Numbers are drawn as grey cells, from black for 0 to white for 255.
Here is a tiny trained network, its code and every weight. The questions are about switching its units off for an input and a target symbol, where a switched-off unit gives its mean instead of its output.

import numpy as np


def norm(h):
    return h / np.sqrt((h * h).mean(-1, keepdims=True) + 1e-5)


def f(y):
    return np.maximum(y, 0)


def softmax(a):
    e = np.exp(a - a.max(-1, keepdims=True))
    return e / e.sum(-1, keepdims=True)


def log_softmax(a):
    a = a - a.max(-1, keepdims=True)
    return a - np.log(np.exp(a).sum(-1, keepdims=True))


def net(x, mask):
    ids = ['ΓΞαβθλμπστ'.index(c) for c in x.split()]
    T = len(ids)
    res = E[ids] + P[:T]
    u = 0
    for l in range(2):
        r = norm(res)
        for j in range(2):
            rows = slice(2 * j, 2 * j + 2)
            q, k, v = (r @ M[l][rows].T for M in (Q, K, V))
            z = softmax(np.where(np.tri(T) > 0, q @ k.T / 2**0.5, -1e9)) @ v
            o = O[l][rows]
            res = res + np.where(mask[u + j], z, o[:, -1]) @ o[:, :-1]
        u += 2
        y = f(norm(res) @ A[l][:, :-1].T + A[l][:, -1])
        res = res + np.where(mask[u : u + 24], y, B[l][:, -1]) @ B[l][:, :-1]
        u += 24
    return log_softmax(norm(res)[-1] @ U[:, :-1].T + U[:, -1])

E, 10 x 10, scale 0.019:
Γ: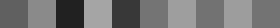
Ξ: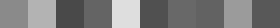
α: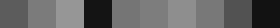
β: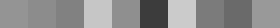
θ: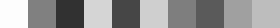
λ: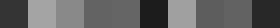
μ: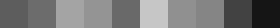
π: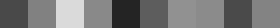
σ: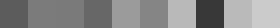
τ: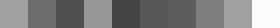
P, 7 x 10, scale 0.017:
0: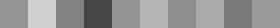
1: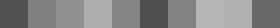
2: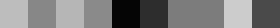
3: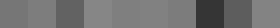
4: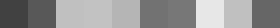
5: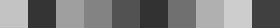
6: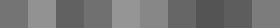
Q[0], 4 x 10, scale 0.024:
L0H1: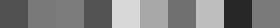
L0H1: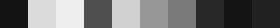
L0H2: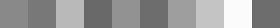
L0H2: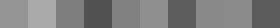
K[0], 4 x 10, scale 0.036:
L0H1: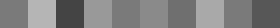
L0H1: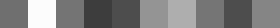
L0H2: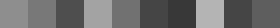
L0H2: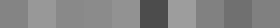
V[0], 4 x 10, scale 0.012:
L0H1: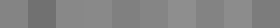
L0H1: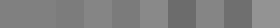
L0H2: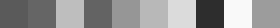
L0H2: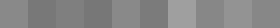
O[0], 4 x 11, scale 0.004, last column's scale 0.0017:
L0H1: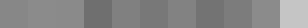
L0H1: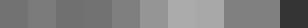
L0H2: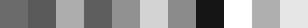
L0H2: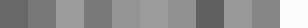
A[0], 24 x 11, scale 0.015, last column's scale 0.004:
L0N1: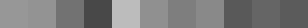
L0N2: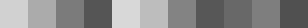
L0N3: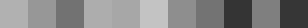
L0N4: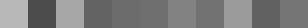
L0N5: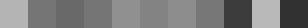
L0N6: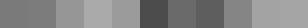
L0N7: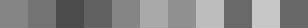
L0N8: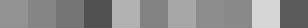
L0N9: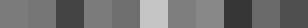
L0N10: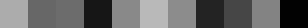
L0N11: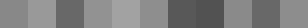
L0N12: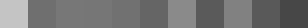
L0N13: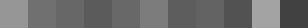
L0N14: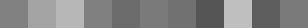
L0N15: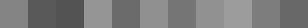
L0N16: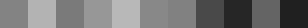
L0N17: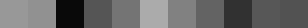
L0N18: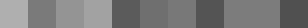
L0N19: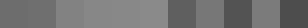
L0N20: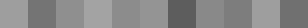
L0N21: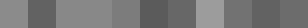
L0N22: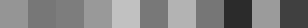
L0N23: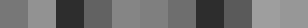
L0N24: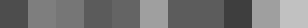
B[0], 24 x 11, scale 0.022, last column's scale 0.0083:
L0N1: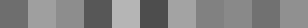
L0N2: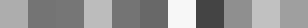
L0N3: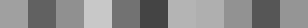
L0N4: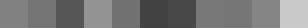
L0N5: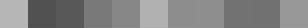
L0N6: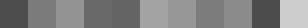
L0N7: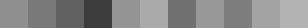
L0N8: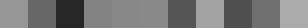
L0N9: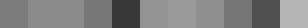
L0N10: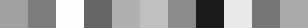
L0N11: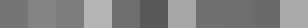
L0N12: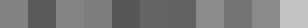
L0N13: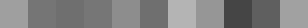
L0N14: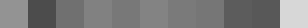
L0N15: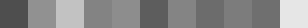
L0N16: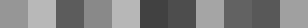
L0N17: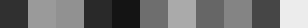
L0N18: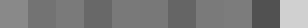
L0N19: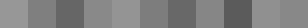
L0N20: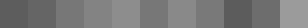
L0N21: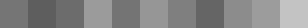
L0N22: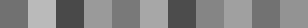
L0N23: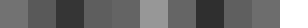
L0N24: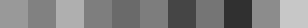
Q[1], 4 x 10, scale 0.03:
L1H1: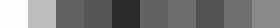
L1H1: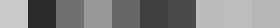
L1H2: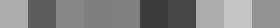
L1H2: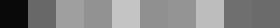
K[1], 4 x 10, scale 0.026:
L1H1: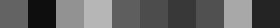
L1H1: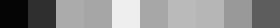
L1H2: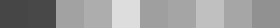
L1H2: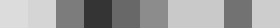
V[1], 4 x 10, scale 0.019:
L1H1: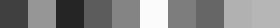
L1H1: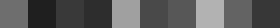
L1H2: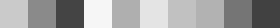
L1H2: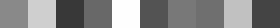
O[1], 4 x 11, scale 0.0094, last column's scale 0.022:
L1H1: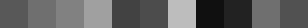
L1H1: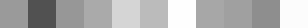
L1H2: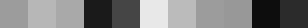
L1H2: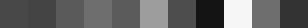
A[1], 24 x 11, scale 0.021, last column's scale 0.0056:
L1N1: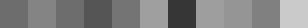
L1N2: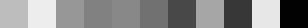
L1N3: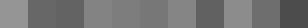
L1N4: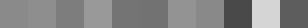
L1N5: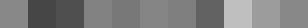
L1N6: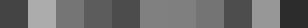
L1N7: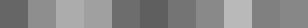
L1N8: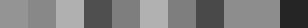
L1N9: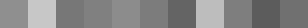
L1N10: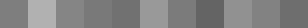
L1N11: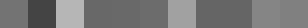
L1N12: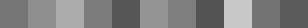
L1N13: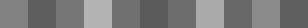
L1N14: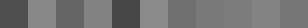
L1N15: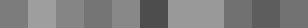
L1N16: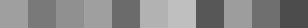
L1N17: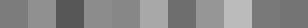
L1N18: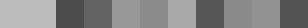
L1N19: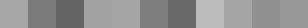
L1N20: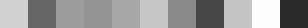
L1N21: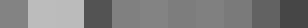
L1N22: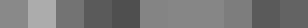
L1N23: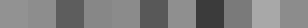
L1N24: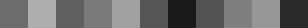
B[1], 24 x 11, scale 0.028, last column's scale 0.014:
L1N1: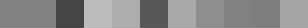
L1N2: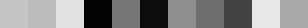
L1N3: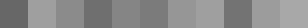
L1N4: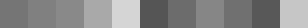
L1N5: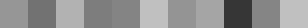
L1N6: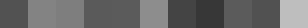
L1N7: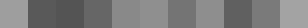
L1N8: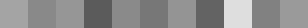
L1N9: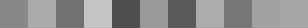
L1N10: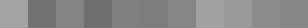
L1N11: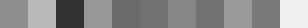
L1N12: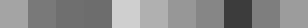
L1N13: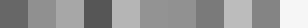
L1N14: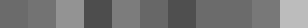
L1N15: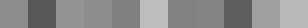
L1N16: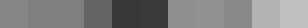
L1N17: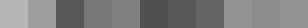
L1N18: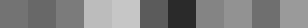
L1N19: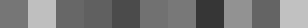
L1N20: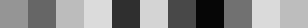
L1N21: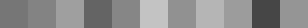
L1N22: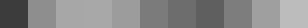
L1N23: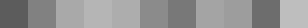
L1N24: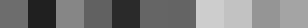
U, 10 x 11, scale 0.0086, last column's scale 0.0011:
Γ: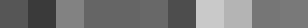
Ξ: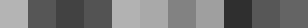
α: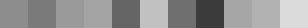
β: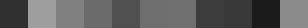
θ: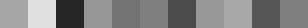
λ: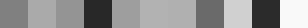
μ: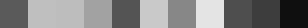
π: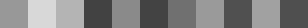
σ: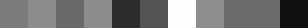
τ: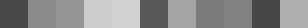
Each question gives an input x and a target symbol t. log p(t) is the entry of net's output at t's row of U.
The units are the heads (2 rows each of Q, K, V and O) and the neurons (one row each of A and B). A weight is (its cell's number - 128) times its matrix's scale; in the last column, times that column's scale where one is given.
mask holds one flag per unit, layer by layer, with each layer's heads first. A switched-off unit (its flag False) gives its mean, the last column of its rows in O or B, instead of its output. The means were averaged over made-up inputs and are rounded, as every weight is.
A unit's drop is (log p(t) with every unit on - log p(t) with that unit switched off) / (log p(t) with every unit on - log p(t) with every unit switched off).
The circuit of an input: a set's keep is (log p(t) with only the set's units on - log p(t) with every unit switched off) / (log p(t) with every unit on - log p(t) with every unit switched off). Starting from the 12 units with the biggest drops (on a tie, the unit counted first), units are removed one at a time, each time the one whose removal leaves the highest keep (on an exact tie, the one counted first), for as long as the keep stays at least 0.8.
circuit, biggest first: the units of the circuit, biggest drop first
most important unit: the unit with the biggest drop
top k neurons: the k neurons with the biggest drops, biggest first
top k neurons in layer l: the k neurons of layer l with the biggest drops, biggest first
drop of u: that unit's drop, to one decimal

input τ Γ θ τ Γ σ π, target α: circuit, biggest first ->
[L0H2 L1N20 L0N10]
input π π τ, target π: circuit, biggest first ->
[L1H2 L1N2]
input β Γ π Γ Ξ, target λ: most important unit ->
L1H2
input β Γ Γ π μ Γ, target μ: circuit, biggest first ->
[L1H2 L0N23 L0N17]
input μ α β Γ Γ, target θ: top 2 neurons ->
[L0N3 L0N16]
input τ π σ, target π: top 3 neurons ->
[L0N23 L0N17 L1N2]
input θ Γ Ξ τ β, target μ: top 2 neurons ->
[L0N2 L0N3]
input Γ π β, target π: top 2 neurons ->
[L0N23 L1N2]
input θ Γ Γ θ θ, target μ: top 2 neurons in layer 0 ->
[L0N2 L0N3]
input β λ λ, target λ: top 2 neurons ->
[L0N23 L0N17]
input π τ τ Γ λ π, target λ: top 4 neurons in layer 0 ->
[L0N4 L0N23 L0N17 L0N24]
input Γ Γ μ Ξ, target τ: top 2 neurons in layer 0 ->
[L0N16 L0N2]
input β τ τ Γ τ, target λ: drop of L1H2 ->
0.5
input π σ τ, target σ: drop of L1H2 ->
0.4
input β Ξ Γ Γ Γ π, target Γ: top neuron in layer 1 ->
[L1N24]
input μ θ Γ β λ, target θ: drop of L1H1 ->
0.5
